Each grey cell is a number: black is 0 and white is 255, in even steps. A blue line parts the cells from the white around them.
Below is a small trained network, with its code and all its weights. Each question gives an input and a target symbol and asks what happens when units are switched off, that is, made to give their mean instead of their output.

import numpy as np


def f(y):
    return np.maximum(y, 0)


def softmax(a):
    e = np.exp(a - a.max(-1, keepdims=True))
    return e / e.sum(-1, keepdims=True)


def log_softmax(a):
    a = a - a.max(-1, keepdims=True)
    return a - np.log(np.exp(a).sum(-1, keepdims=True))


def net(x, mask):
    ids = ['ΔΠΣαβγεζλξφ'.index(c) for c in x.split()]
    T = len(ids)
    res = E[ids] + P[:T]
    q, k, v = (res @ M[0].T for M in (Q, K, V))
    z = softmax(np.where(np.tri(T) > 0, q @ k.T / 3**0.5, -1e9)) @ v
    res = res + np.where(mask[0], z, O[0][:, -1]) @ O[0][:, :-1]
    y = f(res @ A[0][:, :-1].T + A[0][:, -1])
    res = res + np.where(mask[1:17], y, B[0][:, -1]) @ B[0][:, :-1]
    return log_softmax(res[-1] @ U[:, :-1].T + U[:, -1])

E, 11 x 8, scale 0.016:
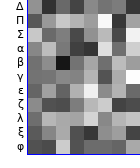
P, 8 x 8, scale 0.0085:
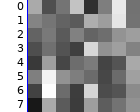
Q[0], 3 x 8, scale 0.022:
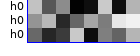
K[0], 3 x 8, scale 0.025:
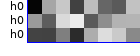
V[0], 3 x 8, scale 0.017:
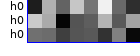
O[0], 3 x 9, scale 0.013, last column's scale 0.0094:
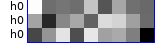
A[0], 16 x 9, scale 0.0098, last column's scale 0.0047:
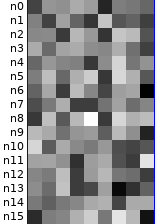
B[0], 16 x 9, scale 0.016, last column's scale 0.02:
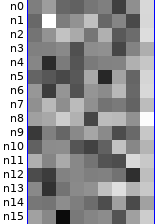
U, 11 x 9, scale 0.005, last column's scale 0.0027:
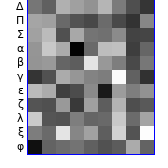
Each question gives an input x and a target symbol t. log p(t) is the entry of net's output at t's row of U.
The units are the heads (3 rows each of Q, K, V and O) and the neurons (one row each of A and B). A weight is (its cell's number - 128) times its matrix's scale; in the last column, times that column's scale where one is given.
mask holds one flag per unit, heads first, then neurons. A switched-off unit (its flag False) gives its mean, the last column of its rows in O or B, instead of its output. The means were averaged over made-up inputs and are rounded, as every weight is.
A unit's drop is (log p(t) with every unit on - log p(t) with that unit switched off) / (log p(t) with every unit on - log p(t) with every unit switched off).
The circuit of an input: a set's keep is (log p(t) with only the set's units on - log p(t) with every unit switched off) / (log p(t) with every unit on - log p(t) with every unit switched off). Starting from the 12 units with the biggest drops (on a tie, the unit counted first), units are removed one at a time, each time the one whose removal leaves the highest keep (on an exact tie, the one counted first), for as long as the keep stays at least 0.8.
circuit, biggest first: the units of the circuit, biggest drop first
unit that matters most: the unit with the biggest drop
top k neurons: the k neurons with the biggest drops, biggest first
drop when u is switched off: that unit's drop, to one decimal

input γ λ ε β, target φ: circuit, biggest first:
[h0]
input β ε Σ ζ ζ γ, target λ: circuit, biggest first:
[n15 h0 n1]
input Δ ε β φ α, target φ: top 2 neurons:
[n8 n1]
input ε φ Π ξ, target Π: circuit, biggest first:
[h0 n2 n13]
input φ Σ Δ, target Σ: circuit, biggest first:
[n1 h0]
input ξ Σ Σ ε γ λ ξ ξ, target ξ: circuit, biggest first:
[h0 n11]
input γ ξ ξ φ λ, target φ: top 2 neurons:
[n8 n0]
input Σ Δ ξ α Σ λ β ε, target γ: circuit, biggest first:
[h0 n15]
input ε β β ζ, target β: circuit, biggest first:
[h0 n15 n8]
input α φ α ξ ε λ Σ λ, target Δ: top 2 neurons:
[n2 n5]
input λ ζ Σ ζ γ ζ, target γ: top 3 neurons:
[n13 n15 n0]
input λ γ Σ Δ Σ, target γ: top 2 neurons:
[n13 n15]
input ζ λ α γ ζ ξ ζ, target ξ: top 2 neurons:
[n8 n11]
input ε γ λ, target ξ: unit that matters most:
n8
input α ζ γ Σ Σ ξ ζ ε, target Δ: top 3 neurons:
[n2 n5 n3]
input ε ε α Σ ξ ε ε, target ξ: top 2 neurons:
[n8 n15]
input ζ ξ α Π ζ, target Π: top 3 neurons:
[n2 n13 n9]
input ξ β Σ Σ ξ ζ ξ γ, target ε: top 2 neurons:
[n15 n5]
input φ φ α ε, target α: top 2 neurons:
[n8 n0]
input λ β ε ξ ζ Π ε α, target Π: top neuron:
[n2]
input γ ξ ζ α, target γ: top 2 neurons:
[n13 n15]
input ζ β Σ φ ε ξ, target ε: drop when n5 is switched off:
0.0
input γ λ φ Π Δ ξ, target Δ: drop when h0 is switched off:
1.1
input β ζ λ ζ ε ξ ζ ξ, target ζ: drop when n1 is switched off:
0.1
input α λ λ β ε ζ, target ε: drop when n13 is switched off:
0.2
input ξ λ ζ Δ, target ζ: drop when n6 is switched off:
-0.1
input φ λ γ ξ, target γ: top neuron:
[n13]
